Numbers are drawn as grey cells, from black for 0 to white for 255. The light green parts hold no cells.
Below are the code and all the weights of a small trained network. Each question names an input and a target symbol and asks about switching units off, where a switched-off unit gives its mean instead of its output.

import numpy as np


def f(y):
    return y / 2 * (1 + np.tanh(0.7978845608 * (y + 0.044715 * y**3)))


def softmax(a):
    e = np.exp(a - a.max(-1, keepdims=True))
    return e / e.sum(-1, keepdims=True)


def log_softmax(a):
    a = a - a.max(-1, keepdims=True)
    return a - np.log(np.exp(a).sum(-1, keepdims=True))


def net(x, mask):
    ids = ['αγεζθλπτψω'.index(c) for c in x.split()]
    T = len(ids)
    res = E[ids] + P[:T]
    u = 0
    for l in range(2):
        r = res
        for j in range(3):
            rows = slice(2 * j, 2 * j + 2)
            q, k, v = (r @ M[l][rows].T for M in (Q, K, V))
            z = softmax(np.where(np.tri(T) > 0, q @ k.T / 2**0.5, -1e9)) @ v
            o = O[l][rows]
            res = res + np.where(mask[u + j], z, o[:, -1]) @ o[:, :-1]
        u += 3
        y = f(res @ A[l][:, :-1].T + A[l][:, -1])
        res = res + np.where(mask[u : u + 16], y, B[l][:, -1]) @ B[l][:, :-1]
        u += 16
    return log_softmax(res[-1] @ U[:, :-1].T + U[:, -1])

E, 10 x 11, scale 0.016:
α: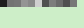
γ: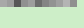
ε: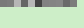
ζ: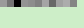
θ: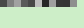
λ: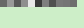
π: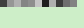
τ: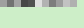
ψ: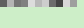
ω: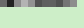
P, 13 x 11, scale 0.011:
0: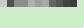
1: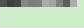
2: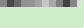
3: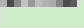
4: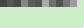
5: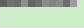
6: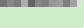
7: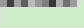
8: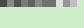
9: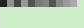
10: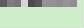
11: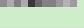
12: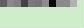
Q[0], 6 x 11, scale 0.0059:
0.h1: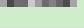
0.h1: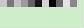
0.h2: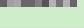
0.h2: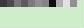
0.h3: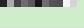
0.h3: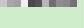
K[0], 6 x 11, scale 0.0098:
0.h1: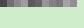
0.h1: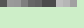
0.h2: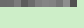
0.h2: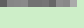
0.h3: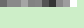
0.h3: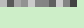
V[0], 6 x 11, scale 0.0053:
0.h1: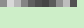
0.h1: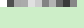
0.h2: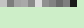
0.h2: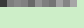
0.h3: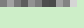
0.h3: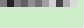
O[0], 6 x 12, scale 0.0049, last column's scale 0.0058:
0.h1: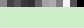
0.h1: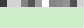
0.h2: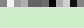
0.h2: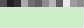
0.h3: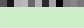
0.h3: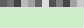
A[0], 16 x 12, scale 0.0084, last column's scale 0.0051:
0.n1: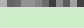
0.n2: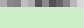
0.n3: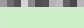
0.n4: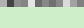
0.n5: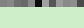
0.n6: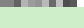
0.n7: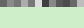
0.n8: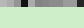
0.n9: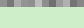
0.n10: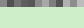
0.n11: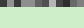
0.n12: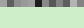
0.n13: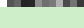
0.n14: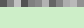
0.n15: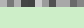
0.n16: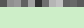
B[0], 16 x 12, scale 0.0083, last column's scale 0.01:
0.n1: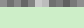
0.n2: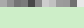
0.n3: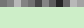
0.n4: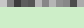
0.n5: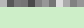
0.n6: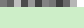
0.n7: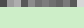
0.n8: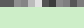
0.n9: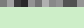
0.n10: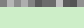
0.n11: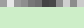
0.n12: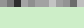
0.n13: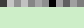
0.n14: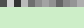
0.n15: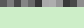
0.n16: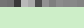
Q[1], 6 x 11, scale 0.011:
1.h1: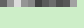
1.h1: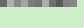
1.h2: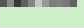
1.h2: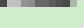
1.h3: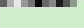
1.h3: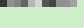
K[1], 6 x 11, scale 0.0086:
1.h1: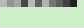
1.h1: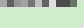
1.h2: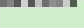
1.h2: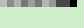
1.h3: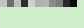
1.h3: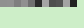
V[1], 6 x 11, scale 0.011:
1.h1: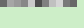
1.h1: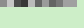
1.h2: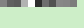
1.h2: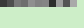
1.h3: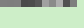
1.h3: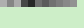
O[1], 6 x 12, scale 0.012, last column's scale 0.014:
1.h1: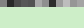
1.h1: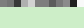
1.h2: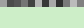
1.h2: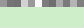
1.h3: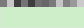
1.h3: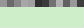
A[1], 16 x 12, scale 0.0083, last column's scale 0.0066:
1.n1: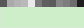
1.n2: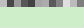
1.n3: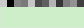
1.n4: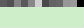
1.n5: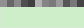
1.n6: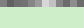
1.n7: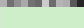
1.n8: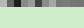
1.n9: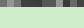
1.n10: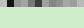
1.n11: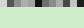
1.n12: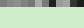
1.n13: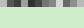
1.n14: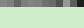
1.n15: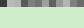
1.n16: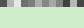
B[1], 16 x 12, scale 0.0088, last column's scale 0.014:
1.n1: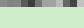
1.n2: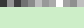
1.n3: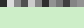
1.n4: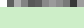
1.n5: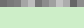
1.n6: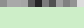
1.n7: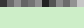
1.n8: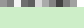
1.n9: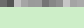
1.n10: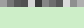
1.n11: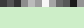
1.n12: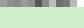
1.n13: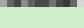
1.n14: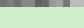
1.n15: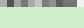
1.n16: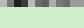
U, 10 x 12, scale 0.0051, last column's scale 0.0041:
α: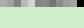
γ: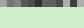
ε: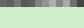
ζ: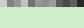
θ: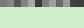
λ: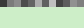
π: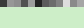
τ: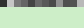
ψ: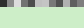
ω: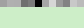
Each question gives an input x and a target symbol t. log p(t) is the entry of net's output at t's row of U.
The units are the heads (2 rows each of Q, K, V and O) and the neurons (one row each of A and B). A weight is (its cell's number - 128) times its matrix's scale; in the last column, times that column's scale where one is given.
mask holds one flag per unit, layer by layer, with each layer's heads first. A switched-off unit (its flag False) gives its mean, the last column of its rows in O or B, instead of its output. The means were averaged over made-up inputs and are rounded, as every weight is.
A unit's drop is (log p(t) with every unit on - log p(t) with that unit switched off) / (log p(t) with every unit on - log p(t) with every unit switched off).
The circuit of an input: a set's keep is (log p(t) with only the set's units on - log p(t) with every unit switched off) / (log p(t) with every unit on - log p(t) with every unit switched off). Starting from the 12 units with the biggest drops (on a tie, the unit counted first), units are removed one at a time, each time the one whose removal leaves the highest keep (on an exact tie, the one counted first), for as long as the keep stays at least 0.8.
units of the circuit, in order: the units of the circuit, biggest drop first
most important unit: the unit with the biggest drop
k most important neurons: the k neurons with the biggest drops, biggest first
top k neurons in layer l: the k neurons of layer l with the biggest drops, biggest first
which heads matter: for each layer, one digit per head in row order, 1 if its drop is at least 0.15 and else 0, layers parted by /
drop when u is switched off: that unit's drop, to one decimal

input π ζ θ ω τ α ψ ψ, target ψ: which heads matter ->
000 / 010
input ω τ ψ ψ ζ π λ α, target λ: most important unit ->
0.n14
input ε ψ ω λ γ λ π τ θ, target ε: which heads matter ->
010 / 110
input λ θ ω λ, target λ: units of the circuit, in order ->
(1.h2 0.n6)
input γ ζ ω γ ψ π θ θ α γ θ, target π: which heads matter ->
000 / 011
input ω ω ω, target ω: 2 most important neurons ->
(0.n2 0.n12)
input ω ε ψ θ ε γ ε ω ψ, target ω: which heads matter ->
000 / 100
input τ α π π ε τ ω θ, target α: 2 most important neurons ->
(0.n15 1.n12)
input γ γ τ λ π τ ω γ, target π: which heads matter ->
000 / 001
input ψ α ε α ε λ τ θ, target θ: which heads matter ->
000 / 100
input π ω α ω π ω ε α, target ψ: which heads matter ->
111 / 110
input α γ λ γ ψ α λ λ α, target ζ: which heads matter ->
000 / 010
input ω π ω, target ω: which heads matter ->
000 / 100
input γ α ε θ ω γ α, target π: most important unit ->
1.h3
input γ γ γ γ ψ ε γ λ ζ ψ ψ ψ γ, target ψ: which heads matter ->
000 / 001
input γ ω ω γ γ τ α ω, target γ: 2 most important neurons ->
(0.n7 0.n9)
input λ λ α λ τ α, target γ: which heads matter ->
000 / 010
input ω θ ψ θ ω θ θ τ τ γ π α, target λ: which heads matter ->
000 / 100
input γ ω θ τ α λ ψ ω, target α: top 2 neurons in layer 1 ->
(1.n10 1.n6)
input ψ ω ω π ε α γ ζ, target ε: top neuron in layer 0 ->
(0.n7)
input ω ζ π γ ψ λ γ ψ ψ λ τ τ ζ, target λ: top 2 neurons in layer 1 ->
(1.n8 1.n3)
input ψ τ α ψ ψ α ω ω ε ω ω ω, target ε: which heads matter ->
100 / 011
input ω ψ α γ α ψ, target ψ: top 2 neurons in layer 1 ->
(1.n8 1.n13)
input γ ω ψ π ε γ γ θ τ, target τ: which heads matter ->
000 / 000
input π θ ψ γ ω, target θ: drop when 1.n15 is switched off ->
0.0
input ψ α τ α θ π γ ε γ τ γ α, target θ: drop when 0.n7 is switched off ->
0.1
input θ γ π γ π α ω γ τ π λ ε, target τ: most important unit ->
0.n7
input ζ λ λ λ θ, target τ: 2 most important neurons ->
(0.n6 1.n1)
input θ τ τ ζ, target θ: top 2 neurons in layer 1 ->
(1.n11 1.n10)
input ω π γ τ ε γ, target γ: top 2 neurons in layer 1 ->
(1.n13 1.n12)
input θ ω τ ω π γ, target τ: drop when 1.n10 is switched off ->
0.2
